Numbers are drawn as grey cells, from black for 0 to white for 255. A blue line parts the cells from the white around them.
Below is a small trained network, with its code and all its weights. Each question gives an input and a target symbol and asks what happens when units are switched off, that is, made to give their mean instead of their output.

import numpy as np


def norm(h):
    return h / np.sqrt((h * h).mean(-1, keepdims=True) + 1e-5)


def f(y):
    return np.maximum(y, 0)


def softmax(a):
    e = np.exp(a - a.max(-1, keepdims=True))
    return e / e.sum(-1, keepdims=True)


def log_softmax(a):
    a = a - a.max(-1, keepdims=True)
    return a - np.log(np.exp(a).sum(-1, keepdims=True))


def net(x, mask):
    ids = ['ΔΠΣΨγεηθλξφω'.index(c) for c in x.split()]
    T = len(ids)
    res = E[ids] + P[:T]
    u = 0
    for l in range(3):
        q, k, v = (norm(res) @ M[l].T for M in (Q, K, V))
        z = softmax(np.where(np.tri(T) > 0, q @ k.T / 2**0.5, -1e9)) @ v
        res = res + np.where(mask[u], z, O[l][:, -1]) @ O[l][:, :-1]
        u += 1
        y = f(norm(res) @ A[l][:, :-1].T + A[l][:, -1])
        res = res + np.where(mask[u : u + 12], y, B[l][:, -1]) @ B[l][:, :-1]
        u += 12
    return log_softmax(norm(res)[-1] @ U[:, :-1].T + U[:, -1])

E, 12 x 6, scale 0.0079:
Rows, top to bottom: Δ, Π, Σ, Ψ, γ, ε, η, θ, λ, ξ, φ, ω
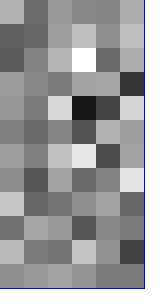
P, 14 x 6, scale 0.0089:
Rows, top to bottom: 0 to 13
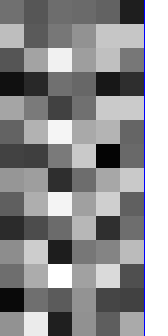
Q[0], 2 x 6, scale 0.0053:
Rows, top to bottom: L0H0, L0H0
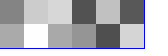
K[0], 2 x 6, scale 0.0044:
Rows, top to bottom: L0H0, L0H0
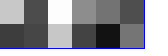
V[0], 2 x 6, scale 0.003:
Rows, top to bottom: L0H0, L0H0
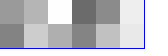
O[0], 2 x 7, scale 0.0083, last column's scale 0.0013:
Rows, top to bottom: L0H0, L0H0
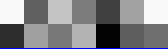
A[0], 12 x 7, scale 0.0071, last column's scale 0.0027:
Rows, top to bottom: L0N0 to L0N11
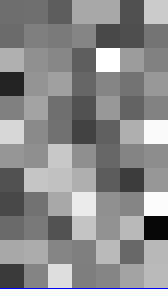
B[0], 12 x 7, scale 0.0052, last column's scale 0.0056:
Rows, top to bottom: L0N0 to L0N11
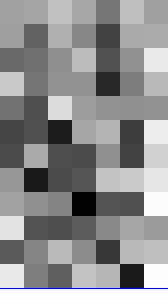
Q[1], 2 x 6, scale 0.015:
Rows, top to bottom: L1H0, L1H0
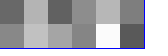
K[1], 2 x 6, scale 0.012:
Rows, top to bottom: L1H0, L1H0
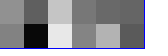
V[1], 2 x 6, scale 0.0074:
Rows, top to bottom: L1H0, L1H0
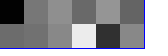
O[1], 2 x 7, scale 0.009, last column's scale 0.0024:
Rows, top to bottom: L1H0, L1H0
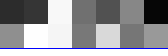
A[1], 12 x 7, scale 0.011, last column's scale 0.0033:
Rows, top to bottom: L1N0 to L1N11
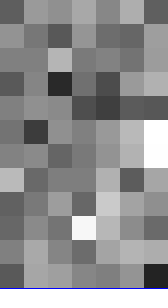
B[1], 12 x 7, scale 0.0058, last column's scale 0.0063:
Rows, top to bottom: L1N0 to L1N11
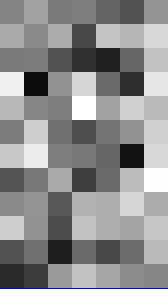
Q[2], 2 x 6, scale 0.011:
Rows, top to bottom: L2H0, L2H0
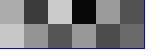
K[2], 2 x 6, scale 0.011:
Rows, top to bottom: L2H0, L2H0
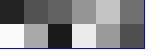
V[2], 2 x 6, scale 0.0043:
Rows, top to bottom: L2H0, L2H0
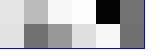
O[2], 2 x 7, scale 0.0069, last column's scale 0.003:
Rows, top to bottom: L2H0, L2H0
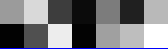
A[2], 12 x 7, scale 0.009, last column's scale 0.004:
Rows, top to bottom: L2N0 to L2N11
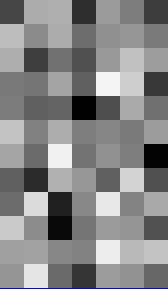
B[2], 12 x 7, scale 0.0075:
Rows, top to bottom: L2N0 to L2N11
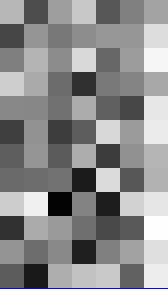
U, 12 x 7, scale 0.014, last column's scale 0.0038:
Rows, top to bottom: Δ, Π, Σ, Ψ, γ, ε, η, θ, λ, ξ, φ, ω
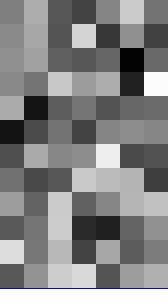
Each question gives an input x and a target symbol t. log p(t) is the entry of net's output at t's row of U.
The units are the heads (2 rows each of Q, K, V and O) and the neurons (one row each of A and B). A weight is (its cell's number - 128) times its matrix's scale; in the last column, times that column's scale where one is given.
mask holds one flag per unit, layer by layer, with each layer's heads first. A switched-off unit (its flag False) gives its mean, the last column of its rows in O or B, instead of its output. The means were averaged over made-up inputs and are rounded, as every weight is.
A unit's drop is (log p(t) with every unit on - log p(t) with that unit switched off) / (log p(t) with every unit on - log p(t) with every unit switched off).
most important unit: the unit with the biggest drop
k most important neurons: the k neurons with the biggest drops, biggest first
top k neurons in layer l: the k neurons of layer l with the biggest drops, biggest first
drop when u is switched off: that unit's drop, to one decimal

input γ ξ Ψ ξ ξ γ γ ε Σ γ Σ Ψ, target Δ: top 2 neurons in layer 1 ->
(L1N6, L1N3)
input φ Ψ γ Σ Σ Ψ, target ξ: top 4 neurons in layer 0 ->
(L0N0, L0N8, L0N6, L0N2)
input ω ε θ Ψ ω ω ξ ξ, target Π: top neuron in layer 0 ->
(L0N11)
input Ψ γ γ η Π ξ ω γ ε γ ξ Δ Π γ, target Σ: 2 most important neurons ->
(L0N8, L1N3)
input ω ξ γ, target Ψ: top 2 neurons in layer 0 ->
(L0N11, L0N0)
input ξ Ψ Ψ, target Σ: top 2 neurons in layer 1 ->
(L1N2, L1N1)
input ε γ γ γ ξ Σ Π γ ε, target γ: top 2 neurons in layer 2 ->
(L2N9, L2N8)
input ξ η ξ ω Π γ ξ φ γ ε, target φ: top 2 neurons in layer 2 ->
(L2N11, L2N0)
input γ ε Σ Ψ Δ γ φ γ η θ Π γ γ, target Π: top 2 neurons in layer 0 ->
(L0N9, L0N3)
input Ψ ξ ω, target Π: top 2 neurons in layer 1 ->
(L1N6, L1N2)
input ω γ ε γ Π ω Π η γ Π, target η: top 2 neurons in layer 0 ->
(L0N7, L0N8)
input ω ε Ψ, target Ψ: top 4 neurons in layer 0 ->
(L0N8, L0N0, L0N7, L0N2)
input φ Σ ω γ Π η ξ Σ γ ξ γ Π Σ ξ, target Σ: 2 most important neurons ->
(L1N3, L1N6)
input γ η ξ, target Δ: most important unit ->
L0H0
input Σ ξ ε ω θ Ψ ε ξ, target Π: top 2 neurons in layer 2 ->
(L2N8, L2N7)
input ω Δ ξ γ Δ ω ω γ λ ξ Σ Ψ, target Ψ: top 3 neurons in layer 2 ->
(L2N8, L2N0, L2N9)
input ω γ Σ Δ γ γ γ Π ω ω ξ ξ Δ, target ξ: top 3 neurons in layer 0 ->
(L0N5, L0N11, L0N8)
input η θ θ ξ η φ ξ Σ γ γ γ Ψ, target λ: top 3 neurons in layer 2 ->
(L2N8, L2N0, L2N9)
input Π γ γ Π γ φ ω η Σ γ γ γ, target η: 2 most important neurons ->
(L0N0, L0N11)
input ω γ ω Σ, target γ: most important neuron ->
(L1N6)
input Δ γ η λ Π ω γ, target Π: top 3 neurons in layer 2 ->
(L2N11, L2N2, L2N7)
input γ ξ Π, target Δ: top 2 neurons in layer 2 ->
(L2N11, L2N2)
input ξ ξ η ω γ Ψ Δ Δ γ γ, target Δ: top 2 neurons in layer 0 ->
(L0N2, L0N8)
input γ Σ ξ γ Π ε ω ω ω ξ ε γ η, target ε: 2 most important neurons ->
(L0N5, L2N7)
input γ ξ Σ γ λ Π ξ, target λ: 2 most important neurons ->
(L0N5, L0N2)
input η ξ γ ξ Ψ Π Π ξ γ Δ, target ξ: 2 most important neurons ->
(L0N5, L0N2)
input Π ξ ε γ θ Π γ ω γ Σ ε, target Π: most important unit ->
L2N8
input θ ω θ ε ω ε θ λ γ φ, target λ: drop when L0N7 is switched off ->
0.5
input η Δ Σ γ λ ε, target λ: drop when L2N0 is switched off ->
0.2
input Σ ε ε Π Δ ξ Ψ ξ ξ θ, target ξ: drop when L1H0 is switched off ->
2.2
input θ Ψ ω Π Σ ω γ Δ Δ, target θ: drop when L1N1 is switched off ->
0.2
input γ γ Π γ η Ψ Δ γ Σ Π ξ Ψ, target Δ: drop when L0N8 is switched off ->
0.1
